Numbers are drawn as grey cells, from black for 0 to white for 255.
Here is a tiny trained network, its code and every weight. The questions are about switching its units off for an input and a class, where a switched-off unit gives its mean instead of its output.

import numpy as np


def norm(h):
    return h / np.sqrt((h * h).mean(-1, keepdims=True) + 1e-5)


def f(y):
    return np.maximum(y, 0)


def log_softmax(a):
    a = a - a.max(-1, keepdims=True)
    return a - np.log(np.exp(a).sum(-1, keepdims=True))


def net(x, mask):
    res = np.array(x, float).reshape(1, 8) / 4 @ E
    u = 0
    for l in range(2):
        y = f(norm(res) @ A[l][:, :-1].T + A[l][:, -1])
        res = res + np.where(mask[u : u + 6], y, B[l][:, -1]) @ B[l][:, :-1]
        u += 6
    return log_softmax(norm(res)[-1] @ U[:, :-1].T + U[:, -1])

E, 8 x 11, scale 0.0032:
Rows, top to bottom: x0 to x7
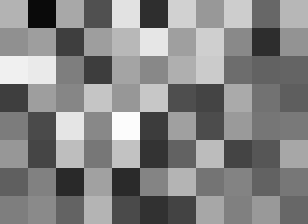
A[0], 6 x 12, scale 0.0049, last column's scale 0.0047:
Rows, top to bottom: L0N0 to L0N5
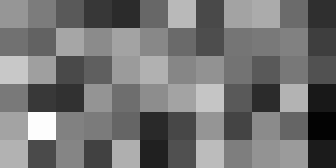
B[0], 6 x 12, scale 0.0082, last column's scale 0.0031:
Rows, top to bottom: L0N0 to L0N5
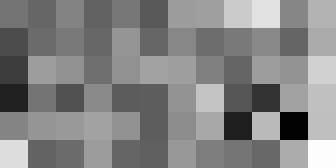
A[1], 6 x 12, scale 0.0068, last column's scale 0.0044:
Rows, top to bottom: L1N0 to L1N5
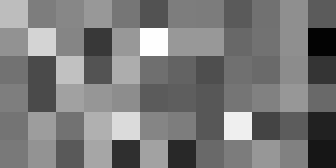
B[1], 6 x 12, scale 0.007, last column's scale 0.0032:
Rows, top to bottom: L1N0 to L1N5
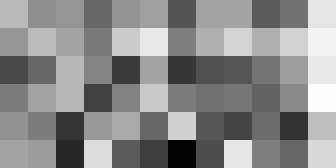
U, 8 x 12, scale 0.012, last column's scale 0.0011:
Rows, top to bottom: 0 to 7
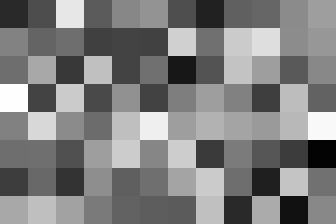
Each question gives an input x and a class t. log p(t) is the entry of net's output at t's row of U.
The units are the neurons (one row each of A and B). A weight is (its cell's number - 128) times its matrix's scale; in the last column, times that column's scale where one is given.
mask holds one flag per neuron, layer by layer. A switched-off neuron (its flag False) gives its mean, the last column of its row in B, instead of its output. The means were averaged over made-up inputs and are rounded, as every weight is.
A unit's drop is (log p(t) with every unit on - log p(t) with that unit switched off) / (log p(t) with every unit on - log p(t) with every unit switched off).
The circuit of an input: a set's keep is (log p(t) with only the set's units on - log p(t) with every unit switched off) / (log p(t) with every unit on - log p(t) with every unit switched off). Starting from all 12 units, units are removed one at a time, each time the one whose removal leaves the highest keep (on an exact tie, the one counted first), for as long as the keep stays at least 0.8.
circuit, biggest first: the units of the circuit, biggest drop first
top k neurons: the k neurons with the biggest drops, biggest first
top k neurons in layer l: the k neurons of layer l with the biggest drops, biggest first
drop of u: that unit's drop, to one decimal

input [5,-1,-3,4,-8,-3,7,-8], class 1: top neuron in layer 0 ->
[L0N0]
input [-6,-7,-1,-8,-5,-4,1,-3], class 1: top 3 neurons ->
[L0N0, L1N2, L1N0]
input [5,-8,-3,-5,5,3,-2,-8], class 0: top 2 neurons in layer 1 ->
[L1N2, L1N3]
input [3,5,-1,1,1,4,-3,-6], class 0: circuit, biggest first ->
[L1N2, L1N0]
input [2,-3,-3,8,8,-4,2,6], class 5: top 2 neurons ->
[L1N4, L0N2]
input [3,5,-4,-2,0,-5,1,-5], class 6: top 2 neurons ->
[L0N3, L1N3]
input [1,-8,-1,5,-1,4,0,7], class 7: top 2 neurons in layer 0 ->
[L0N4, L0N2]
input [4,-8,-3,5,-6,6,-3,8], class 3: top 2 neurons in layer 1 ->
[L1N0, L1N3]
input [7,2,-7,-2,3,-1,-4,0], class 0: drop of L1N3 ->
0.2
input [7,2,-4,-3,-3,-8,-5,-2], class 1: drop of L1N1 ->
0.2
